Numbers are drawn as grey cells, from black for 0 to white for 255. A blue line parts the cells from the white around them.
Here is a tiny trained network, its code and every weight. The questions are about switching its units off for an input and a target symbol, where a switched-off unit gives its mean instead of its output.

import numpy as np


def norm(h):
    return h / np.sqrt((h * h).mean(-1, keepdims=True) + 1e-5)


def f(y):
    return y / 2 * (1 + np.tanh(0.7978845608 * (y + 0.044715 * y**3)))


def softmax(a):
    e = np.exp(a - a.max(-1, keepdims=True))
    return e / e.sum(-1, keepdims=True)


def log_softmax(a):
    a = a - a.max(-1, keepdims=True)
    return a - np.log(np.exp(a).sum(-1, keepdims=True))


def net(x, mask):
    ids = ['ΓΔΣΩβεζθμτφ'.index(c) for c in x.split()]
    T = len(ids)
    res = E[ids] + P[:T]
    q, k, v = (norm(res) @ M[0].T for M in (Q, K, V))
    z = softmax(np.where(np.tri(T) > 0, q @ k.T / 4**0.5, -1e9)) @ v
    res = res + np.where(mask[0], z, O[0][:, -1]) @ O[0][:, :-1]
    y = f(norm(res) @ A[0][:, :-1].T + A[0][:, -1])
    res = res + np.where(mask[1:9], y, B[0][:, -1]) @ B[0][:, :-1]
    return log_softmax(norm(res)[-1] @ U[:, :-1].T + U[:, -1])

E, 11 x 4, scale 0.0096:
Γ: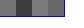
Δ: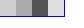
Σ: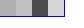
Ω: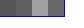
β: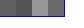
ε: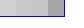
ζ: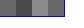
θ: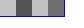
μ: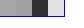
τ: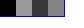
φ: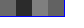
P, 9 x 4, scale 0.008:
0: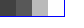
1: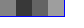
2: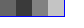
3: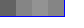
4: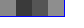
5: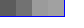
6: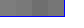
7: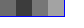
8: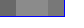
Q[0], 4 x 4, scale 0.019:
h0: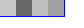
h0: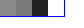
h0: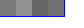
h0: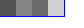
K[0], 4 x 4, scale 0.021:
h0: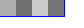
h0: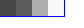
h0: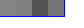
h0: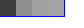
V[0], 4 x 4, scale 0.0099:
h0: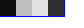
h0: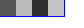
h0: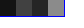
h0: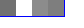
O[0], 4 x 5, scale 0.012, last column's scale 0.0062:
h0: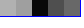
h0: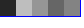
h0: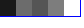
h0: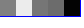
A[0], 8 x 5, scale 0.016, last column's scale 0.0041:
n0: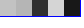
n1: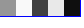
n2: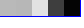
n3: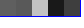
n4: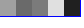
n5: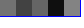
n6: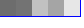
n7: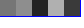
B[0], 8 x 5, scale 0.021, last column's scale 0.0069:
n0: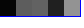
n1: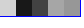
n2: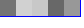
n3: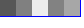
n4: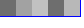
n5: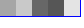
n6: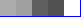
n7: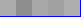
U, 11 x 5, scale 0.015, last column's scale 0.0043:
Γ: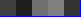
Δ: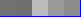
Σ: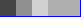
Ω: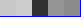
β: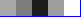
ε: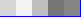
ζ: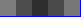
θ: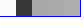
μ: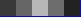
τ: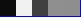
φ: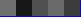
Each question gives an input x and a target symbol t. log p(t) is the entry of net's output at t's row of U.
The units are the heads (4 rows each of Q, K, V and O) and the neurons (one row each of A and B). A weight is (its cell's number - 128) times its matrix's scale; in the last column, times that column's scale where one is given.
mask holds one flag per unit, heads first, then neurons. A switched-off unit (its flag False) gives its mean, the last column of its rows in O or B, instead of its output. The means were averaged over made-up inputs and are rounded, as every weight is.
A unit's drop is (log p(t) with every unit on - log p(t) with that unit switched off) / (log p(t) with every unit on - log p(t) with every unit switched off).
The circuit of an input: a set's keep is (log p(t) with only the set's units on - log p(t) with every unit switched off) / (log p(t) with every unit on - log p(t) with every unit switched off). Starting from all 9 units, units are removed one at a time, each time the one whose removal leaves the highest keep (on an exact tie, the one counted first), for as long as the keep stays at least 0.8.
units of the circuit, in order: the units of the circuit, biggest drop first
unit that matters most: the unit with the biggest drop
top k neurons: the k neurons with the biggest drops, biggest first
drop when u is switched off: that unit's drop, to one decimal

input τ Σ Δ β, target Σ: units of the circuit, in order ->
[n3]
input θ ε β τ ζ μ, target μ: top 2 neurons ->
[n4; n0]
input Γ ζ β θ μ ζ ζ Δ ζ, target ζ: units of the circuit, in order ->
[h0; n5]
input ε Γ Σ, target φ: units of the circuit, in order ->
[h0; n0; n1]
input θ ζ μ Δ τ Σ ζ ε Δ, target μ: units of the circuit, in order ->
[n0; n5]
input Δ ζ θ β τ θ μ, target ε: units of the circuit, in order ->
[h0; n6]
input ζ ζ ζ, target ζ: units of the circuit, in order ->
[n5; h0]
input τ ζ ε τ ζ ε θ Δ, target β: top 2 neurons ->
[n1; n3]
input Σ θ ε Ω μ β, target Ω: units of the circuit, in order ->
[h0; n5]
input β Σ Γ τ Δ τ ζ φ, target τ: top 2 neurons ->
[n5; n1]
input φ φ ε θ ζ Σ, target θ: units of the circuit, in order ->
[n7; h0]
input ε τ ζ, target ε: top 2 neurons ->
[n6; n4]
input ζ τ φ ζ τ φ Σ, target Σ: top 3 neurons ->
[n6; n7; n0]
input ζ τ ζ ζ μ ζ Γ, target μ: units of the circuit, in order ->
[n3]
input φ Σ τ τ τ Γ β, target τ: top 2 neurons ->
[n5; n6]
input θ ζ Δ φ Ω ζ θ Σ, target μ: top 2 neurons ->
[n0; n4]
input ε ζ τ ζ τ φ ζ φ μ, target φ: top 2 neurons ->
[n0; n1]
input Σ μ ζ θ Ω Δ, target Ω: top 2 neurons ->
[n6; n3]
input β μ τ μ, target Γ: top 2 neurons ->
[n0; n6]
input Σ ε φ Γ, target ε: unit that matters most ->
n5
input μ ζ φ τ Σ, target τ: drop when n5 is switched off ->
0.1
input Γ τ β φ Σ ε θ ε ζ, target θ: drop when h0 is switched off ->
1.2
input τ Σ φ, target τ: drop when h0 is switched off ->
0.5
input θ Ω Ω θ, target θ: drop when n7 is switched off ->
0.0
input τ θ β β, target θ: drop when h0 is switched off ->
1.1
